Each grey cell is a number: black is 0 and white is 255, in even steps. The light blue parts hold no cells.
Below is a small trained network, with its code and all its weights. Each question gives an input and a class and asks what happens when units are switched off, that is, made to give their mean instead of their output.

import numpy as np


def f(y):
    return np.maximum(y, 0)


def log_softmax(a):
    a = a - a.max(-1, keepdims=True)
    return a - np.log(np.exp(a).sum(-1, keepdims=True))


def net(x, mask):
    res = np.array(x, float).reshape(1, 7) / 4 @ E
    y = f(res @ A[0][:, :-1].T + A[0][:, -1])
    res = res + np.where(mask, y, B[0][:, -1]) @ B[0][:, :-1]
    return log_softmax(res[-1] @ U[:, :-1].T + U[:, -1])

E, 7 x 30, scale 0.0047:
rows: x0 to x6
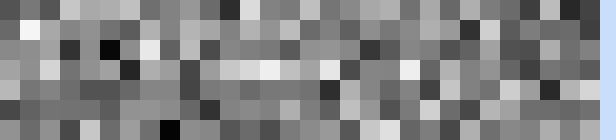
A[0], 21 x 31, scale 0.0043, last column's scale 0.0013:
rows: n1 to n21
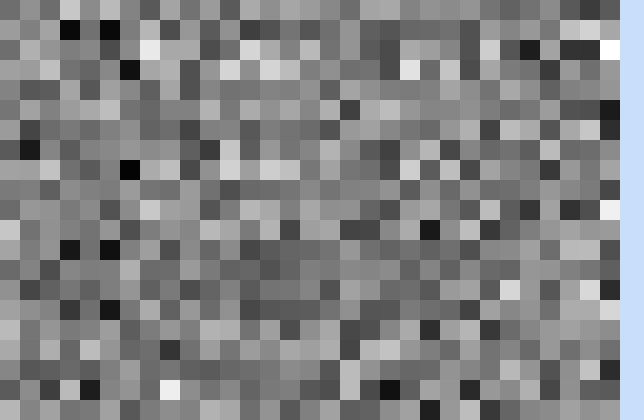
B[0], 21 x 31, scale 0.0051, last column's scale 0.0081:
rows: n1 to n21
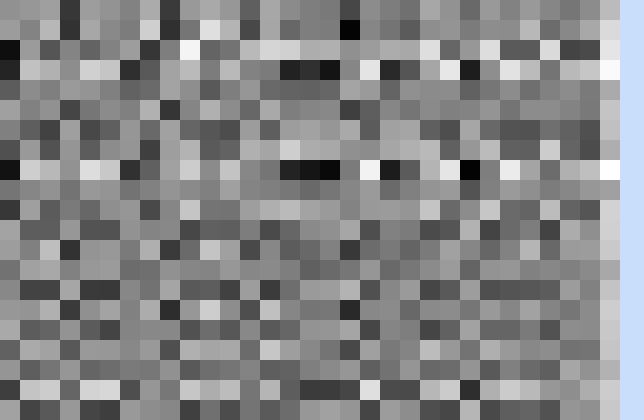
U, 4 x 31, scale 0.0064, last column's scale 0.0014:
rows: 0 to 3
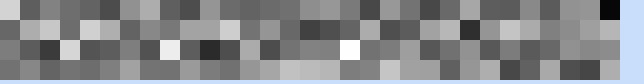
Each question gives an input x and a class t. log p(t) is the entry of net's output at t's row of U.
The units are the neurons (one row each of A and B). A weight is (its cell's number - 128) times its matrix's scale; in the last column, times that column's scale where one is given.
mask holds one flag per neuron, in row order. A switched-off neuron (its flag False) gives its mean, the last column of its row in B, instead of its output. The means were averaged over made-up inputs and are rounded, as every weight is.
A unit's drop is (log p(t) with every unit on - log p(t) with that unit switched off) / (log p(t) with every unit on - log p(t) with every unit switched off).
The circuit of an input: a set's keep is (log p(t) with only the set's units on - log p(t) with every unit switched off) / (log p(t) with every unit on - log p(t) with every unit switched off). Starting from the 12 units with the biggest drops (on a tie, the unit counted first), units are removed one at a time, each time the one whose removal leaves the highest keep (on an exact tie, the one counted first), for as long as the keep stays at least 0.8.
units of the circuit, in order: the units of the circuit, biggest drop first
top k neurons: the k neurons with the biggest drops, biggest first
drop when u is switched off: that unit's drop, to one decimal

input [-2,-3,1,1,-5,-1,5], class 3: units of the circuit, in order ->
[n9]
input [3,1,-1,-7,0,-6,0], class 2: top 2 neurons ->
[n9, n4]
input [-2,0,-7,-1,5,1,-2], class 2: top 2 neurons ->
[n15, n7]
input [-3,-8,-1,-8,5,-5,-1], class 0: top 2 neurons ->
[n2, n13]
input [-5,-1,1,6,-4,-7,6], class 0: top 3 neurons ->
[n21, n12, n17]
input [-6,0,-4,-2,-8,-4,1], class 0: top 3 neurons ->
[n9, n4, n3]
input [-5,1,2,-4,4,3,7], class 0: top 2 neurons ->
[n9, n4]
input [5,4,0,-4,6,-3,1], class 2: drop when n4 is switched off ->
0.2
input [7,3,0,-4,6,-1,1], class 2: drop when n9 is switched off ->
0.2
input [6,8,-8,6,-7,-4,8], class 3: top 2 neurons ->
[n9, n4]
